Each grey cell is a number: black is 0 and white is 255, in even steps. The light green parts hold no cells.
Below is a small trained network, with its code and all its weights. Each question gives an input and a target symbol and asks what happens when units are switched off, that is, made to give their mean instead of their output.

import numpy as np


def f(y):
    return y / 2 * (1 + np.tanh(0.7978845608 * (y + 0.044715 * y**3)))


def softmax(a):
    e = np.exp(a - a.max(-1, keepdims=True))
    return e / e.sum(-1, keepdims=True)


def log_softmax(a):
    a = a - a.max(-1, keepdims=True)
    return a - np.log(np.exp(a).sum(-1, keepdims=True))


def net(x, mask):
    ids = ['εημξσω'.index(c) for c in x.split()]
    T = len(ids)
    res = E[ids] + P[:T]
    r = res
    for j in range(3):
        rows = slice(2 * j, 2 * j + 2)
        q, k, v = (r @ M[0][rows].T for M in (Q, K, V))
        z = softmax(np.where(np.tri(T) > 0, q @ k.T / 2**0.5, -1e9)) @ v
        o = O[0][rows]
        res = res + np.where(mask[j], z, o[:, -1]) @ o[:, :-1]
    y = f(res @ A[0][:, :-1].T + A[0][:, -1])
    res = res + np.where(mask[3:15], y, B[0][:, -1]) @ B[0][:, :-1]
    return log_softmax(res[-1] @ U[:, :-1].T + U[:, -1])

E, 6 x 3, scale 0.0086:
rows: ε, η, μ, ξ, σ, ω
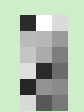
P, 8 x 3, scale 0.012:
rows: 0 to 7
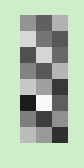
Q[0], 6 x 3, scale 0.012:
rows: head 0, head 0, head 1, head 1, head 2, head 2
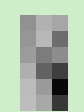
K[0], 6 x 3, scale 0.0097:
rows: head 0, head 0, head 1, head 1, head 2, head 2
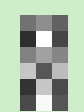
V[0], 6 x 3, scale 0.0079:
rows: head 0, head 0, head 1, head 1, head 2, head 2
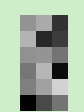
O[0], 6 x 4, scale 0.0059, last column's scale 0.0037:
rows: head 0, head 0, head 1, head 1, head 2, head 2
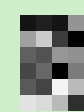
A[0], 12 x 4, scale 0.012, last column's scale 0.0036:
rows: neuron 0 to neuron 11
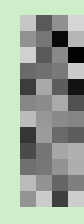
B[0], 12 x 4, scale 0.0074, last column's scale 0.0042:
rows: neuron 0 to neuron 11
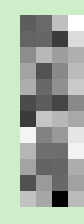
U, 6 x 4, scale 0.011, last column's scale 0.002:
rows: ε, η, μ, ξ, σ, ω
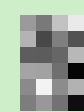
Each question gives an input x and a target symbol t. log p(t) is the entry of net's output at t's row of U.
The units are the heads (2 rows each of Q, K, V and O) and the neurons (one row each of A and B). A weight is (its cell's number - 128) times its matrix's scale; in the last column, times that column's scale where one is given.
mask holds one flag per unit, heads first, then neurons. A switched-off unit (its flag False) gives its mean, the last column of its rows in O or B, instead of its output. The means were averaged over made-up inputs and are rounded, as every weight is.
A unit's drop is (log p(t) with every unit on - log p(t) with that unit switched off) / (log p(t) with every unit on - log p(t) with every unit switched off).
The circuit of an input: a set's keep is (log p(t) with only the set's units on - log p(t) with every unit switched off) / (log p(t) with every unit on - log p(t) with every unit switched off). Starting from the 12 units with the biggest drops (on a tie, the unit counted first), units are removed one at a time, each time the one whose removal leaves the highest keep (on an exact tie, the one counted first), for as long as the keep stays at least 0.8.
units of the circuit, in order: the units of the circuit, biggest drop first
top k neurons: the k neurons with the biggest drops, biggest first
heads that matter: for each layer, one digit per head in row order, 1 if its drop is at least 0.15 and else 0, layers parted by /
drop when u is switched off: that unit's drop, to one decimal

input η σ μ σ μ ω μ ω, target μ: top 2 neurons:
neuron 1; neuron 7
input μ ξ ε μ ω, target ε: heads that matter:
101
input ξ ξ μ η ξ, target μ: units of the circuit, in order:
neuron 1; neuron 7; head 0
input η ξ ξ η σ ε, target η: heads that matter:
100
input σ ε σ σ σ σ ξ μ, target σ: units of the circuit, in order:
head 2; neuron 6
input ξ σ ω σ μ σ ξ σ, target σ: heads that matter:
001
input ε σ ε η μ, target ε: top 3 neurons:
neuron 0; neuron 11; neuron 1
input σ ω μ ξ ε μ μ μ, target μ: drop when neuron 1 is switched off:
0.3
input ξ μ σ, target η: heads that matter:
000
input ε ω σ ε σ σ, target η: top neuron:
neuron 7
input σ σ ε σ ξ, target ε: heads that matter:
101
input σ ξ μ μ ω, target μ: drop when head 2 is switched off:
0.2
